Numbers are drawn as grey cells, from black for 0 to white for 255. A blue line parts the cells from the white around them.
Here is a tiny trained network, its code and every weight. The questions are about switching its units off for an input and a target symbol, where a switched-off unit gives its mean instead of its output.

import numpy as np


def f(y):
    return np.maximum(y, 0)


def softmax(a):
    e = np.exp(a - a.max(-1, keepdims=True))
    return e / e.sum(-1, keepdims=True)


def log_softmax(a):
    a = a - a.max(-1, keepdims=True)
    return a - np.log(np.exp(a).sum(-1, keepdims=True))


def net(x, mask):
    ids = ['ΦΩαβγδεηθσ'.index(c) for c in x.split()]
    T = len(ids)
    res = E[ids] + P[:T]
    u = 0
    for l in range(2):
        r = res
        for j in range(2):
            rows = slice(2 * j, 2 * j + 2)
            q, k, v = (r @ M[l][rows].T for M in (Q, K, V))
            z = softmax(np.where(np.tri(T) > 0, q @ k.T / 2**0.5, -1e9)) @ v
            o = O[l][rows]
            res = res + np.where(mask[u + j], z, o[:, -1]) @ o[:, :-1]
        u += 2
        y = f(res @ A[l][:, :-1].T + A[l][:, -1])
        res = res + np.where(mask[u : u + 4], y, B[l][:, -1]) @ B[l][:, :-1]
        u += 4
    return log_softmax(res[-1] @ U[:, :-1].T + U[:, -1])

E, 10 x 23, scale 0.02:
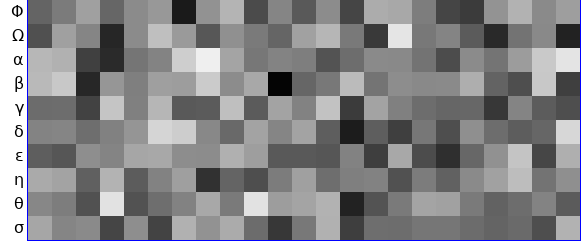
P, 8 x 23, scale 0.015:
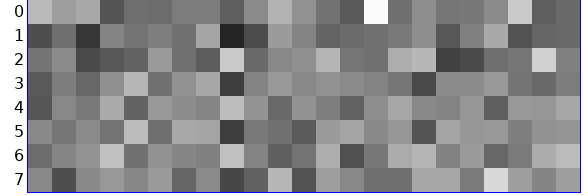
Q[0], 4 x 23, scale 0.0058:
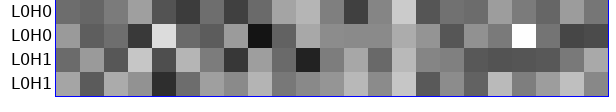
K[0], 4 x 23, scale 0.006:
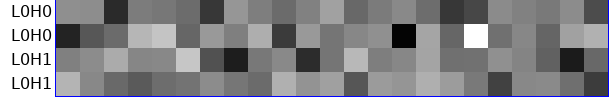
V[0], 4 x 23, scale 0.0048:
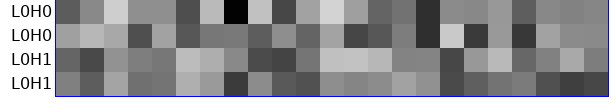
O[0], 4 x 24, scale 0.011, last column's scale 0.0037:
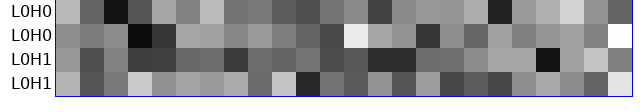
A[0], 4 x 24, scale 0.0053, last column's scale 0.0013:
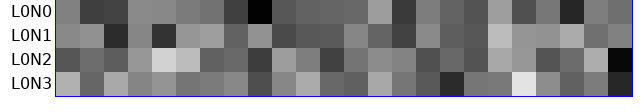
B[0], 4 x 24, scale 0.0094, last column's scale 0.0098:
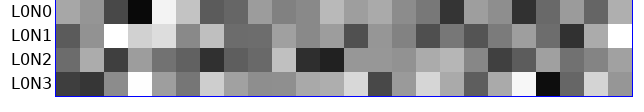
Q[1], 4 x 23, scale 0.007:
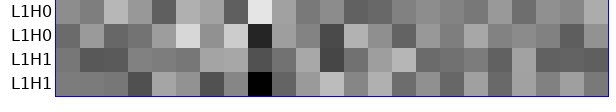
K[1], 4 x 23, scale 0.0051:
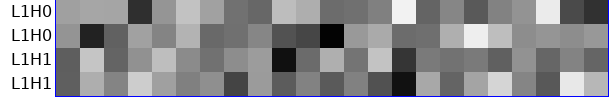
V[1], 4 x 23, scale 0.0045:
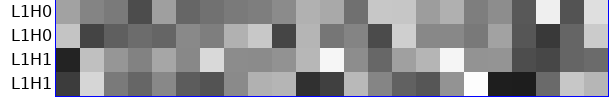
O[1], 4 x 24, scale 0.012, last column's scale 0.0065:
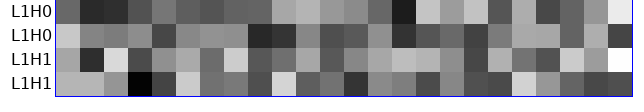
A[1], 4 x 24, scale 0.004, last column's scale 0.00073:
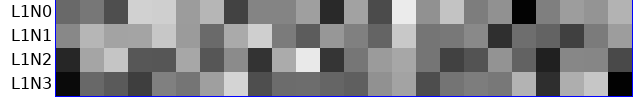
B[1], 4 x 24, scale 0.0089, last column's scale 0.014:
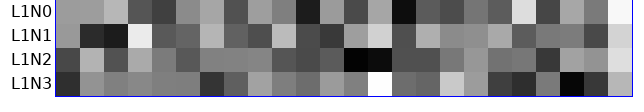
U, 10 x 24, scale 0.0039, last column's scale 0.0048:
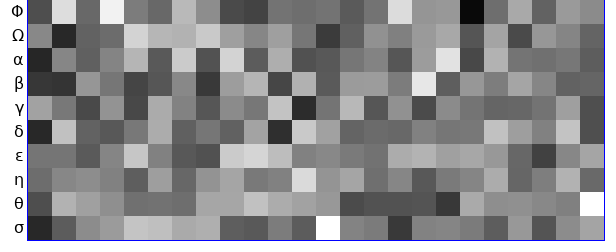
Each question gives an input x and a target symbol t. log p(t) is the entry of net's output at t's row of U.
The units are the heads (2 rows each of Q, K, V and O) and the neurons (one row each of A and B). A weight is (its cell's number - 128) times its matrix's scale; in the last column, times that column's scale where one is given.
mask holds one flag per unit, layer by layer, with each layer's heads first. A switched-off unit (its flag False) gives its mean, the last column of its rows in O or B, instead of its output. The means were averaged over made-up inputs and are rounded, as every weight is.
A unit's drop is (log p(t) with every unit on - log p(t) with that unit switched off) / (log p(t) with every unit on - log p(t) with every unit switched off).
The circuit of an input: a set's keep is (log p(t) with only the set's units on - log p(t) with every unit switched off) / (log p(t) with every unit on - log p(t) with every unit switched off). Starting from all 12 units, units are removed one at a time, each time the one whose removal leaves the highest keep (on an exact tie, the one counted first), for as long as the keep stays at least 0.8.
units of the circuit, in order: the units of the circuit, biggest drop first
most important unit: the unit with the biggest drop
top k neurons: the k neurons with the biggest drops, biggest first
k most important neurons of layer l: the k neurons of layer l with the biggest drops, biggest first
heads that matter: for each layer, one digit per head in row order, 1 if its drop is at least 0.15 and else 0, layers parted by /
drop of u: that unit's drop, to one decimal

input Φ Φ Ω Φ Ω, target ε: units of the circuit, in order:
[L0H1, L1H0]
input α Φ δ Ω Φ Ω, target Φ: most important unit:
L0H1
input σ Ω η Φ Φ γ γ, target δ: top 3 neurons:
[L0N1, L1N1, L0N3]
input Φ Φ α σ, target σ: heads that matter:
00 / 10
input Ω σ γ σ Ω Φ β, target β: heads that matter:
01 / 10
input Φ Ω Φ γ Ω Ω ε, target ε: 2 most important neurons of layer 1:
[L1N0, L1N2]
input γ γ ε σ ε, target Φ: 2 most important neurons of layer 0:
[L0N1, L0N0]
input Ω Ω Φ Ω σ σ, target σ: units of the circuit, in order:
[L1N0, L1N2]
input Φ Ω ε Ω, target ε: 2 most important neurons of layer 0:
[L0N0, L0N3]
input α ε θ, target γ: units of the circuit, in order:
[L1H0, L0H0]
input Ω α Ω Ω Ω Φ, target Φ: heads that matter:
11 / 10
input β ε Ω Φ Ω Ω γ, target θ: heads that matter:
10 / 00
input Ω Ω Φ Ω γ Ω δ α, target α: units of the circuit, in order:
[L0H1, L1N2]
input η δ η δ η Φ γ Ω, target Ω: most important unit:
L0N1
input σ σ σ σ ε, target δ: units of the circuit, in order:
[L1H1, L0H0]
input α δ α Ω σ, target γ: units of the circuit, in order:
[L1H0, L0H1]
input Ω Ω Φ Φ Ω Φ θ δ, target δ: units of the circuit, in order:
[L0N2, L0N1, L1H1]
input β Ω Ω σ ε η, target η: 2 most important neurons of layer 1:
[L1N0, L1N2]
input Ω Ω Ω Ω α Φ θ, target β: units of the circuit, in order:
[L1H0, L0H1, L1N1, L1N0]
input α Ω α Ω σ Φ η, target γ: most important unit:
L1H0
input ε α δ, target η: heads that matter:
01 / 01
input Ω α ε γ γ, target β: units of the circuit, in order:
[L1H0, L1N1, L0H1, L1N0]
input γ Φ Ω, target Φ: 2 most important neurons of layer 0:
[L0N1, L0N0]
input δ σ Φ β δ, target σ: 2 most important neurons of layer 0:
[L0N1, L0N2]
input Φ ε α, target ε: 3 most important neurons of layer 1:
[L1N0, L1N2, L1N3]
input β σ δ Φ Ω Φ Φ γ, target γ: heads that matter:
10 / 10
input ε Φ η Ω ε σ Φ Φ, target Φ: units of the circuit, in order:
[L0H0, L1H0, L0N1, L0N0]
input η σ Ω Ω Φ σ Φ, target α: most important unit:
L0H0
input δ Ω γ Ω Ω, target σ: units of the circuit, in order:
[L0H0, L1N0, L1H0]
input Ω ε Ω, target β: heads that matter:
01 / 10
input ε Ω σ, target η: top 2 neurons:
[L0N3, L1N0]
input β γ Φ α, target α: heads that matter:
01 / 00
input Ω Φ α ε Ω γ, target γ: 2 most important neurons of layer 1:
[L1N1, L1N0]
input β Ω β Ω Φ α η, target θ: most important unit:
L0H0
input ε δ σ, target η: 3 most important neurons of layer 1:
[L1N0, L1N2, L1N1]
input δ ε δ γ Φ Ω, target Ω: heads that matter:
10 / 01
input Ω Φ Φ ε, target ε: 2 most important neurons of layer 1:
[L1N1, L1N2]
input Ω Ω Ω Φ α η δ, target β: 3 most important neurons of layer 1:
[L1N1, L1N0, L1N2]
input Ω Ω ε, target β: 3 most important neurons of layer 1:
[L1N1, L1N2, L1N0]
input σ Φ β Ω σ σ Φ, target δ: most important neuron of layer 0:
[L0N1]
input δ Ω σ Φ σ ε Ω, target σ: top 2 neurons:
[L1N0, L0N1]
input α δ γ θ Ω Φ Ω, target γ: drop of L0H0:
0.1
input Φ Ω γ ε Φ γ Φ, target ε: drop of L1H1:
0.1
